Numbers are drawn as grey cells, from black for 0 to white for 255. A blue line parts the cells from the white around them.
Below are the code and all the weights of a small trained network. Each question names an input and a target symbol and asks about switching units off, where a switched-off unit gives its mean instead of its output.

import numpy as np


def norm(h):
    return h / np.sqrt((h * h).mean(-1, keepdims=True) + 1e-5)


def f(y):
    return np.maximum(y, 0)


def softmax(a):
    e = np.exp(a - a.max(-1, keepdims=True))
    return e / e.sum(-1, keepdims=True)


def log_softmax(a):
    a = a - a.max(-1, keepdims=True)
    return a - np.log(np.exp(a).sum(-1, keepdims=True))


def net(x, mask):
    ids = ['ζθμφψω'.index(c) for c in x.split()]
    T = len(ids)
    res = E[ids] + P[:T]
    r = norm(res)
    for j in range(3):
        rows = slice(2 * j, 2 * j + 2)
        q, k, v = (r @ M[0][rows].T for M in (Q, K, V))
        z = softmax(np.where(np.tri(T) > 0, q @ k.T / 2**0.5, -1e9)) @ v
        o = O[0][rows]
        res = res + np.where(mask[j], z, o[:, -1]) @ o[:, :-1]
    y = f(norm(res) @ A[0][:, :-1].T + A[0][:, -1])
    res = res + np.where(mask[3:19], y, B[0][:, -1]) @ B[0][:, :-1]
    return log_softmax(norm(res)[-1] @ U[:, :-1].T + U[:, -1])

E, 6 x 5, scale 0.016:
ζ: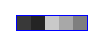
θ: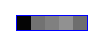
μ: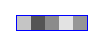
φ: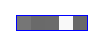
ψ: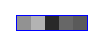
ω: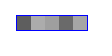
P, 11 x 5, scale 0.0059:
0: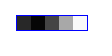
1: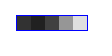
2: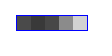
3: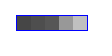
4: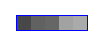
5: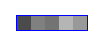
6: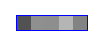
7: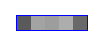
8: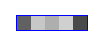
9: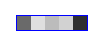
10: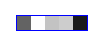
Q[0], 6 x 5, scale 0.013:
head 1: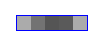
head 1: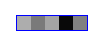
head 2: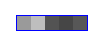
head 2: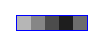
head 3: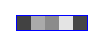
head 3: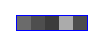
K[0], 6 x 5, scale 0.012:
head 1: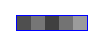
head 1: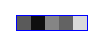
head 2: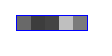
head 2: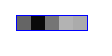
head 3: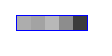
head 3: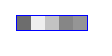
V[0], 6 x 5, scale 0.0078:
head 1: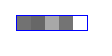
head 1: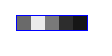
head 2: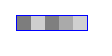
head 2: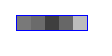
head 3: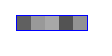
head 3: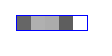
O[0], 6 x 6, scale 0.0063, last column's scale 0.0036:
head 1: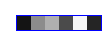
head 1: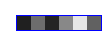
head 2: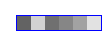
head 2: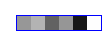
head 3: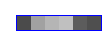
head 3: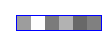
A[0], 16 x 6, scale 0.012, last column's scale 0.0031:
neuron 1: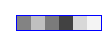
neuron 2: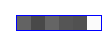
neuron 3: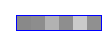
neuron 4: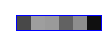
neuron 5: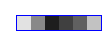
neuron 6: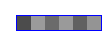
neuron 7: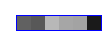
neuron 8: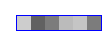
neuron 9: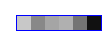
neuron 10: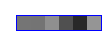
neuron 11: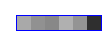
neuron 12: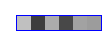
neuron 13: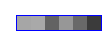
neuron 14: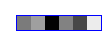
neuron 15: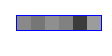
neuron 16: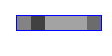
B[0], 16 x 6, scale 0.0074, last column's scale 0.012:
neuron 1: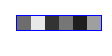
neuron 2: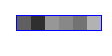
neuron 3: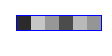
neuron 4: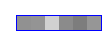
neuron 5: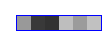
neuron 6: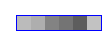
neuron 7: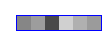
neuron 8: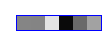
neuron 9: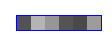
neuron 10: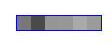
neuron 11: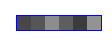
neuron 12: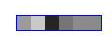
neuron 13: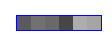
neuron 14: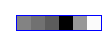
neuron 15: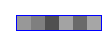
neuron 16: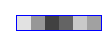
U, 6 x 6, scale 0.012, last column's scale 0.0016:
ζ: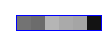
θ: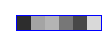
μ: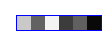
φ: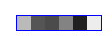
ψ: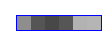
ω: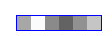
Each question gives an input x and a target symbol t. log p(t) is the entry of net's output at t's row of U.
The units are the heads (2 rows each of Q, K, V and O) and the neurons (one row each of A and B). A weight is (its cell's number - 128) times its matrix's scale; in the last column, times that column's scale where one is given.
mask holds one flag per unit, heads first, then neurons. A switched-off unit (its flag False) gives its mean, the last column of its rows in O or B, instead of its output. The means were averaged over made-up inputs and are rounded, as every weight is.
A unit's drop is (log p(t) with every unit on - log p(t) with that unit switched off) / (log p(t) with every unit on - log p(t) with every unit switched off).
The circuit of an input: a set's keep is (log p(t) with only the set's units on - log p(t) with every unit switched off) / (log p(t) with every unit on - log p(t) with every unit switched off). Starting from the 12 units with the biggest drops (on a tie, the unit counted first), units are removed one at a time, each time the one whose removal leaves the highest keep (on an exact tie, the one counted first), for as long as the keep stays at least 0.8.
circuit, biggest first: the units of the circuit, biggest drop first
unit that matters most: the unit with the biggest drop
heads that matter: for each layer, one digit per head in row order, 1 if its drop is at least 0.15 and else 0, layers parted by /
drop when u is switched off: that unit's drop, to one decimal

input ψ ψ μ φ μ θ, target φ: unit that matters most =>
head 2
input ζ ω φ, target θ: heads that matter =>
000
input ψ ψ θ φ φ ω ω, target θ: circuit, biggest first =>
[neuron 16; neuron 14]
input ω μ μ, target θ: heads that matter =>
001
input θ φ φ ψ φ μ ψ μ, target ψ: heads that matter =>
101
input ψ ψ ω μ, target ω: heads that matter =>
011
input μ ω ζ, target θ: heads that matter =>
111
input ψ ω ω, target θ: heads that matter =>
100
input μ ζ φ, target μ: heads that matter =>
100
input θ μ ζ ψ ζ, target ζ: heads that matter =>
000
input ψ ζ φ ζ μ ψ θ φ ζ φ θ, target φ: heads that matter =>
100
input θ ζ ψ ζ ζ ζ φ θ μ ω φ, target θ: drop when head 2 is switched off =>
0.2
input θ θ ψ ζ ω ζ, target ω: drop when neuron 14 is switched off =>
-0.1
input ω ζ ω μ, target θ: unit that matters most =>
head 3
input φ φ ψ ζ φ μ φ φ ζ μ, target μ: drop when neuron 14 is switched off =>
-0.1
